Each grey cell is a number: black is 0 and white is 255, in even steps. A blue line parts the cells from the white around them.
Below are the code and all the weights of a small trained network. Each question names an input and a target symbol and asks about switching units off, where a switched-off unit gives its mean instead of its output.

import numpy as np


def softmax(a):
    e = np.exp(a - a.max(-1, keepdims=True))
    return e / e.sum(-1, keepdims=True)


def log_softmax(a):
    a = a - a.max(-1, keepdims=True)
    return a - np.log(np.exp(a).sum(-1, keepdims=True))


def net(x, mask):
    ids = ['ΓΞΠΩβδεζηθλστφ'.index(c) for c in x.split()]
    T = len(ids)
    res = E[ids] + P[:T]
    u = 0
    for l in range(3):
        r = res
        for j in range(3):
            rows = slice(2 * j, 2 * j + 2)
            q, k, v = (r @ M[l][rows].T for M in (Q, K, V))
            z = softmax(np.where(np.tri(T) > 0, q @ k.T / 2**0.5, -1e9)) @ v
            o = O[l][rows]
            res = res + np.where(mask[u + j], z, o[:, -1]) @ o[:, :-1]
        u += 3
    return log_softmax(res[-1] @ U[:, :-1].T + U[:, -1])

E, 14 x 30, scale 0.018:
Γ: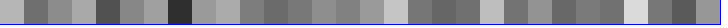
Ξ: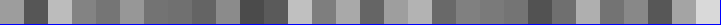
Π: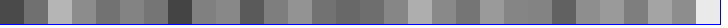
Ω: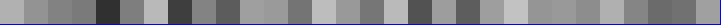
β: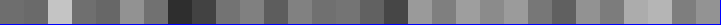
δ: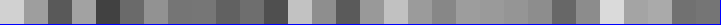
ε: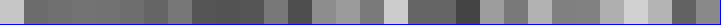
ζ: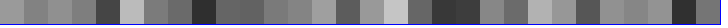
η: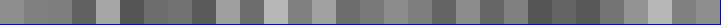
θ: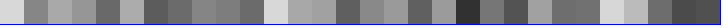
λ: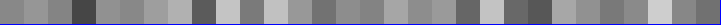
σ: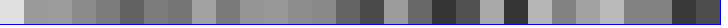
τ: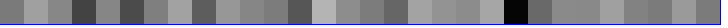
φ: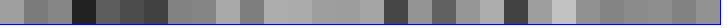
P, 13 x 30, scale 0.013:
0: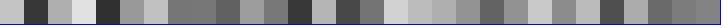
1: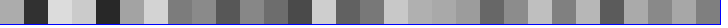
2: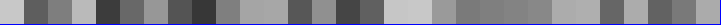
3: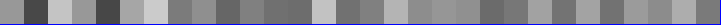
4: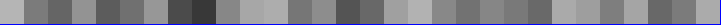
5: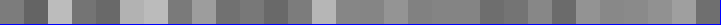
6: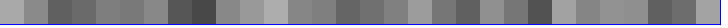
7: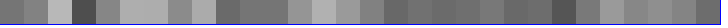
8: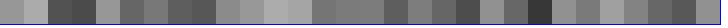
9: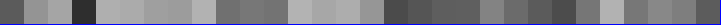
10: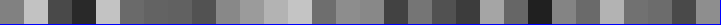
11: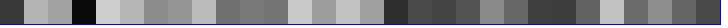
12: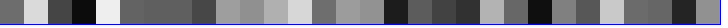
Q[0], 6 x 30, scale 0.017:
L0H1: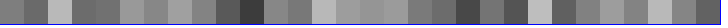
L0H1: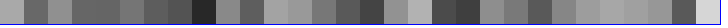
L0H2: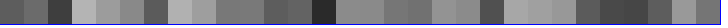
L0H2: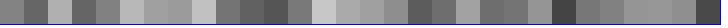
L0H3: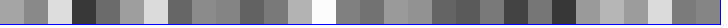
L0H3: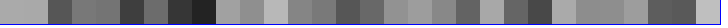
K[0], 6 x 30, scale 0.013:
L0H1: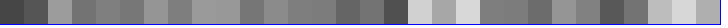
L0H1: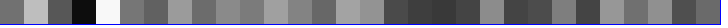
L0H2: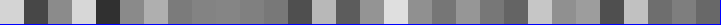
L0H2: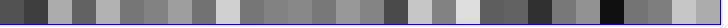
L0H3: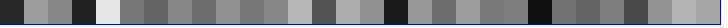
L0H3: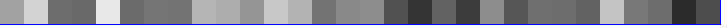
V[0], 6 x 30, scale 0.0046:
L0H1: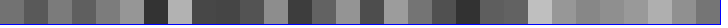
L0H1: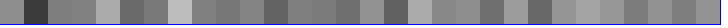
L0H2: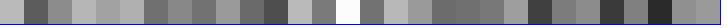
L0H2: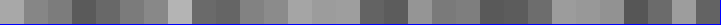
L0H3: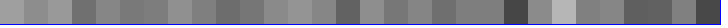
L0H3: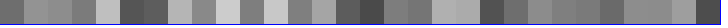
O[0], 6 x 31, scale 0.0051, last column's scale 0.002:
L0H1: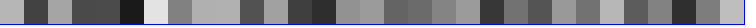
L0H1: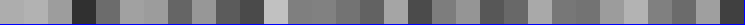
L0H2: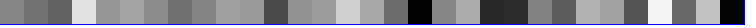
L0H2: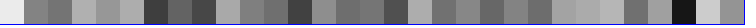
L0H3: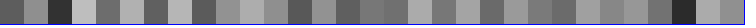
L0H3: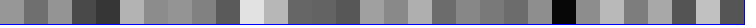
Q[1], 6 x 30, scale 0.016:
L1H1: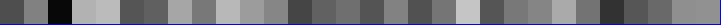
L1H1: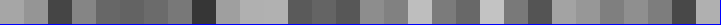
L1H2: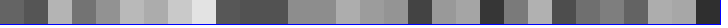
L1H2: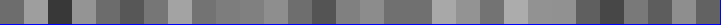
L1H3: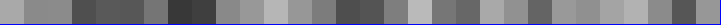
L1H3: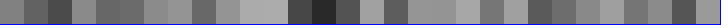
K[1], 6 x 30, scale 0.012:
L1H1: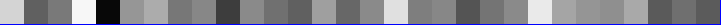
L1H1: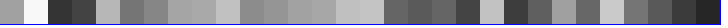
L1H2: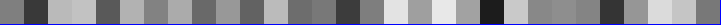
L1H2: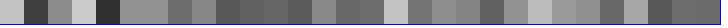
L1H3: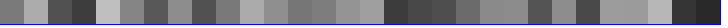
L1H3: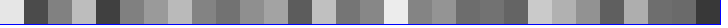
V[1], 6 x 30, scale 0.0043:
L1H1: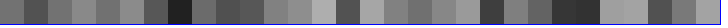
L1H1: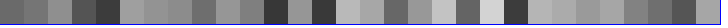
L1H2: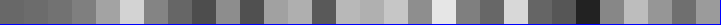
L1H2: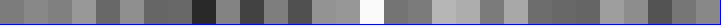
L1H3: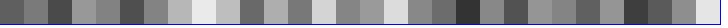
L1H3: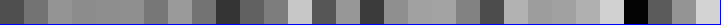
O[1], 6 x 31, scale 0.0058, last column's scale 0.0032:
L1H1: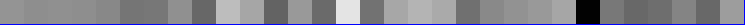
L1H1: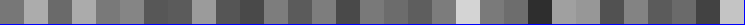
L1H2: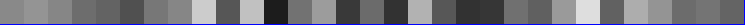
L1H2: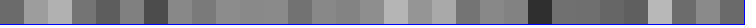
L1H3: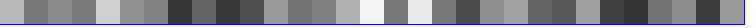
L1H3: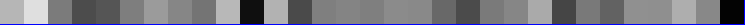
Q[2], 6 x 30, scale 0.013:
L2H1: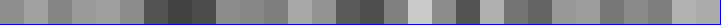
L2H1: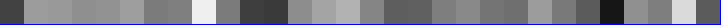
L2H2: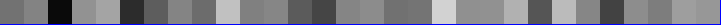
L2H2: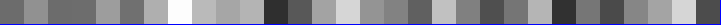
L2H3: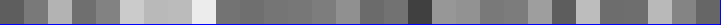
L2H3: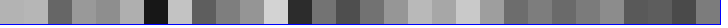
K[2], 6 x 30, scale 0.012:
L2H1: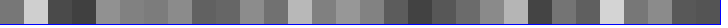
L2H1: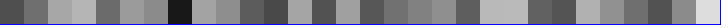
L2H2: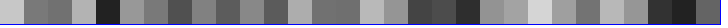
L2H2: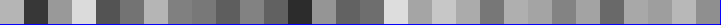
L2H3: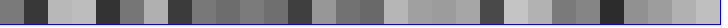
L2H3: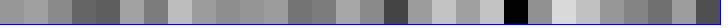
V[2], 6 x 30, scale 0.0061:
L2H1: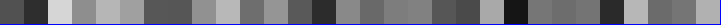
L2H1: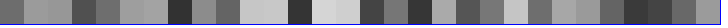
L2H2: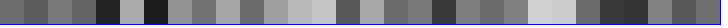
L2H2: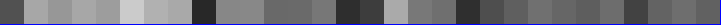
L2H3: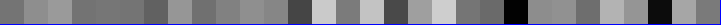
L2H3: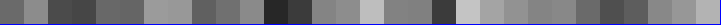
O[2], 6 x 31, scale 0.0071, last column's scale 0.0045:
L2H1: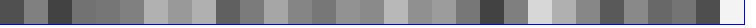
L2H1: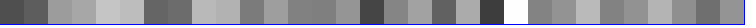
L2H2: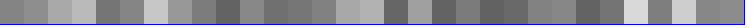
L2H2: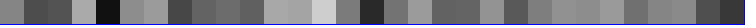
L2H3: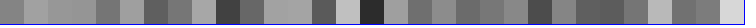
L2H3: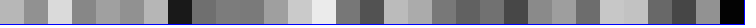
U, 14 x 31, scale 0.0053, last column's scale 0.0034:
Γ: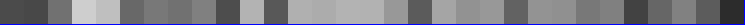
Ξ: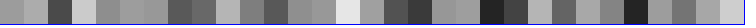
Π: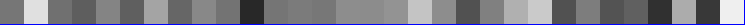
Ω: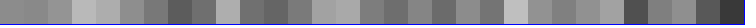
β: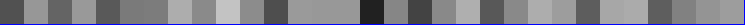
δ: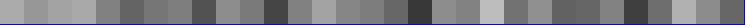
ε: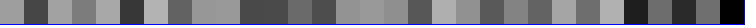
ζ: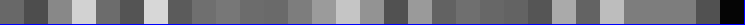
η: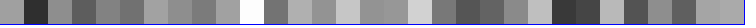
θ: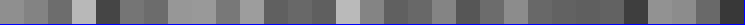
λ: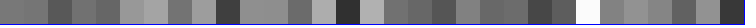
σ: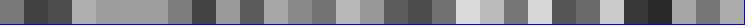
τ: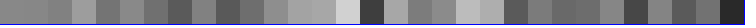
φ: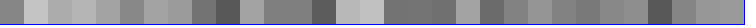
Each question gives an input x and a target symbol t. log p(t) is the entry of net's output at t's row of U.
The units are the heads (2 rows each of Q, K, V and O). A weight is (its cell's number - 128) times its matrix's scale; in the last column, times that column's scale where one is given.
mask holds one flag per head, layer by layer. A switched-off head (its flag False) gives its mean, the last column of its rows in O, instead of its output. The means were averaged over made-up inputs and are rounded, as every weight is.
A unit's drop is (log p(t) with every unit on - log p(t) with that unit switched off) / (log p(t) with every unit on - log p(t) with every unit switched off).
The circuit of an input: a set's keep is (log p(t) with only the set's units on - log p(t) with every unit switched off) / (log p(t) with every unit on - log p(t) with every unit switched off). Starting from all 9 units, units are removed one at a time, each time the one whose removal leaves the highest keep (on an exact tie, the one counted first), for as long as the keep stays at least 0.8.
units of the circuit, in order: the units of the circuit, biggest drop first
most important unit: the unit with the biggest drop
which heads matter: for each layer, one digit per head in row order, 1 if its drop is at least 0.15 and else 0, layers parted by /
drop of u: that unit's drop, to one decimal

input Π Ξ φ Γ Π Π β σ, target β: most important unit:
L1H3
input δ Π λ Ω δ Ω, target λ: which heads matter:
000 / 100 / 000
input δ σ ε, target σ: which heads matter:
000 / 010 / 000
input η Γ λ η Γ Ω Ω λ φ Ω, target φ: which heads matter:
000 / 000 / 010
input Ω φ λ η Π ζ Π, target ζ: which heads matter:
001 / 000 / 010
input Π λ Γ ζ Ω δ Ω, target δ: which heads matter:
000 / 000 / 100
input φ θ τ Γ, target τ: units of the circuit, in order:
(L2H3 L1H2 L0H2)
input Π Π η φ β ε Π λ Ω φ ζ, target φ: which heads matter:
000 / 000 / 010
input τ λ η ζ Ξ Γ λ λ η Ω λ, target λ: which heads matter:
000 / 100 / 000
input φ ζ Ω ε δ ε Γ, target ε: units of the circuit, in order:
(L0H1 L2H2)
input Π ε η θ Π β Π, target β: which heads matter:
001 / 001 / 000
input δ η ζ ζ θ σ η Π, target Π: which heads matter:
001 / 001 / 000
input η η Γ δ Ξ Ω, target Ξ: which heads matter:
010 / 000 / 000
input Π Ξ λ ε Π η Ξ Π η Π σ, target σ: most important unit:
L1H2
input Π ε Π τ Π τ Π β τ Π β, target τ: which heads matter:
000 / 000 / 001
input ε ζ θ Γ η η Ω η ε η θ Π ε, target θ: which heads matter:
000 / 000 / 001
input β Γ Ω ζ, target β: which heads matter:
000 / 001 / 000
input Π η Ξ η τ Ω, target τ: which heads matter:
010 / 000 / 001
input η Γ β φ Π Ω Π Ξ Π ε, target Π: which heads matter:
000 / 001 / 000
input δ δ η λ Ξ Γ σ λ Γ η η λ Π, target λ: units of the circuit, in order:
(L1H1)
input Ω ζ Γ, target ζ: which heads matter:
000 / 000 / 010
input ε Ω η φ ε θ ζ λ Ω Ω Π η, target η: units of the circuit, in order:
(L1H1 L0H3)
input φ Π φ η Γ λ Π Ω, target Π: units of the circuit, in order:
(L1H3 L0H3)
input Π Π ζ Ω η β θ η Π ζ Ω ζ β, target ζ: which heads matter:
100 / 000 / 010
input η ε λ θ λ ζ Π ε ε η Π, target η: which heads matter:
000 / 100 / 000
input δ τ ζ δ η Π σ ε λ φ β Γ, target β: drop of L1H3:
0.9
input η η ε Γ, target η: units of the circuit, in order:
(L1H1)
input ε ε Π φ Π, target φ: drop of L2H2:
1.1
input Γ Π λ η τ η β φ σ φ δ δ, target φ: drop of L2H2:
1.1
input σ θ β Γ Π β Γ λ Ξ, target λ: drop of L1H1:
0.5
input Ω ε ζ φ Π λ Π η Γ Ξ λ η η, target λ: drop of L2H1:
0.0
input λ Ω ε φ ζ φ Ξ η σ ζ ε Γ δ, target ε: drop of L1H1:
0.0
